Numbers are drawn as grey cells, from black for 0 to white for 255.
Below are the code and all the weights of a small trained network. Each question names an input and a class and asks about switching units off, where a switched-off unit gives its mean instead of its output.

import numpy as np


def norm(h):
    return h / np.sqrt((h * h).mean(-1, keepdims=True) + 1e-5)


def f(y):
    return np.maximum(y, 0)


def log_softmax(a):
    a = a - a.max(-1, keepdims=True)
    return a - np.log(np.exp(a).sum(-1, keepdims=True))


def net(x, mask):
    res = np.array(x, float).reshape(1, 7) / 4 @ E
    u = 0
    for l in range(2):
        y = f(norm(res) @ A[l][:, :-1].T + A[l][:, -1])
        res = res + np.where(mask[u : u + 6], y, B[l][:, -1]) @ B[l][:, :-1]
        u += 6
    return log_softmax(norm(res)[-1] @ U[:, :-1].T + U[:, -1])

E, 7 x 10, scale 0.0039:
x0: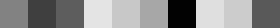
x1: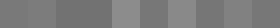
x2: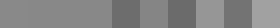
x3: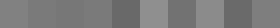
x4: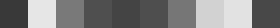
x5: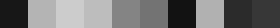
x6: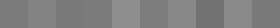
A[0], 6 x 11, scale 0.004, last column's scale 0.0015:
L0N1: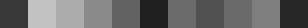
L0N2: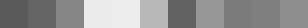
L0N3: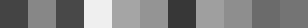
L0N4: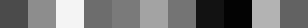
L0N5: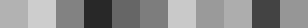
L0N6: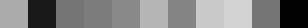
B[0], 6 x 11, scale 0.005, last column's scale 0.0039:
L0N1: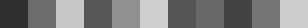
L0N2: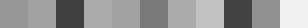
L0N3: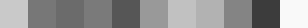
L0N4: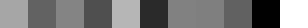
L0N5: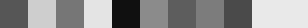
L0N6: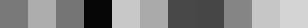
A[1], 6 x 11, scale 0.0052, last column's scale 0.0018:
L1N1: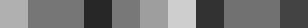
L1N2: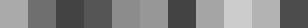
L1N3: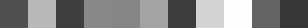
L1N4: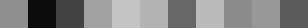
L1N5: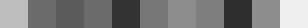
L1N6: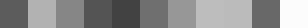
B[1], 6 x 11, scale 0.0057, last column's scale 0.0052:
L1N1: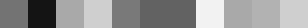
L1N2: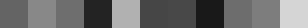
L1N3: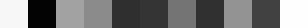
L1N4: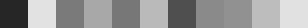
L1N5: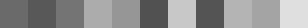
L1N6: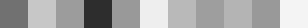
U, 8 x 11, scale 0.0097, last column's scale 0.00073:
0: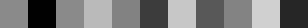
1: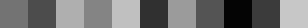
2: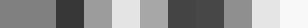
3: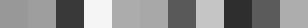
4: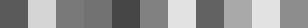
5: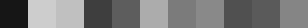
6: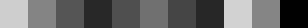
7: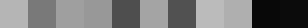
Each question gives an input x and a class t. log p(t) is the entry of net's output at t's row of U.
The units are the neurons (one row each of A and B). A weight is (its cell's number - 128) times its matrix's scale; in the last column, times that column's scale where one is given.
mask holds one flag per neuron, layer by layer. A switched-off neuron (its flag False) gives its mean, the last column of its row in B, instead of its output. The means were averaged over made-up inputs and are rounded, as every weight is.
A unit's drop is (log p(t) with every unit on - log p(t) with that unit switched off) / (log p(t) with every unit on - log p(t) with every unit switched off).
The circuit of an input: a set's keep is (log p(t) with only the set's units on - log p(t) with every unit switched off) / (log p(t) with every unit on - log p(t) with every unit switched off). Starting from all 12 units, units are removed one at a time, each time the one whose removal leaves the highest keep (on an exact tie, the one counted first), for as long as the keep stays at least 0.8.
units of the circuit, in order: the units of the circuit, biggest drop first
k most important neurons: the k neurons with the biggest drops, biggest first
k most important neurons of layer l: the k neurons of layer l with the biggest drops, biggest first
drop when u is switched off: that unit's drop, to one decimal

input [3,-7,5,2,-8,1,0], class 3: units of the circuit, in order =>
L0N2; L1N2
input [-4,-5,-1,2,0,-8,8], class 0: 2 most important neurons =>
L1N1; L1N4
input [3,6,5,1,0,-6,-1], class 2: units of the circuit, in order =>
L1N4
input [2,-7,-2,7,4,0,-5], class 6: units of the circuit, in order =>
L1N3; L1N1
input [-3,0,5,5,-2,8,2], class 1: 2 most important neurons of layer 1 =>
L1N6; L1N4
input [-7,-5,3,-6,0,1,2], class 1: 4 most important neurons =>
L0N4; L1N4; L0N1; L1N6
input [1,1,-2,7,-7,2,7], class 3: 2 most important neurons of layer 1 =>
L1N3; L1N4
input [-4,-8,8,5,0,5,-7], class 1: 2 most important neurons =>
L0N4; L1N4
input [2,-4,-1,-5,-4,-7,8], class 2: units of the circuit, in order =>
L1N3; L1N4
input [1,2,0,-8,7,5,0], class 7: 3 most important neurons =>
L1N3; L1N4; L1N2
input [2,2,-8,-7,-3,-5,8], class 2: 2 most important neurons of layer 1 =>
L1N3; L1N4
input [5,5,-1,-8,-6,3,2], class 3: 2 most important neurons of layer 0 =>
L0N2; L0N3
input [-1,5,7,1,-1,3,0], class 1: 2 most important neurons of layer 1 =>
L1N6; L1N4
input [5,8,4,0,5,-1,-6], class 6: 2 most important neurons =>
L1N3; L1N2
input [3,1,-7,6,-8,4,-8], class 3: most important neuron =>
L1N4
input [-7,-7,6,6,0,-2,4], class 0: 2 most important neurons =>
L1N1; L0N4
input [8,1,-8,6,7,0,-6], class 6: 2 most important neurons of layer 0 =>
L0N6; L0N4
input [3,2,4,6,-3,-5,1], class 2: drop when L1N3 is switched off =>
0.1
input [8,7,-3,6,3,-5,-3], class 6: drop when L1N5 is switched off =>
0.0
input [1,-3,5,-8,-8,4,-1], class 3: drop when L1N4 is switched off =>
0.2
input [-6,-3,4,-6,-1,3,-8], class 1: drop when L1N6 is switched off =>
0.1
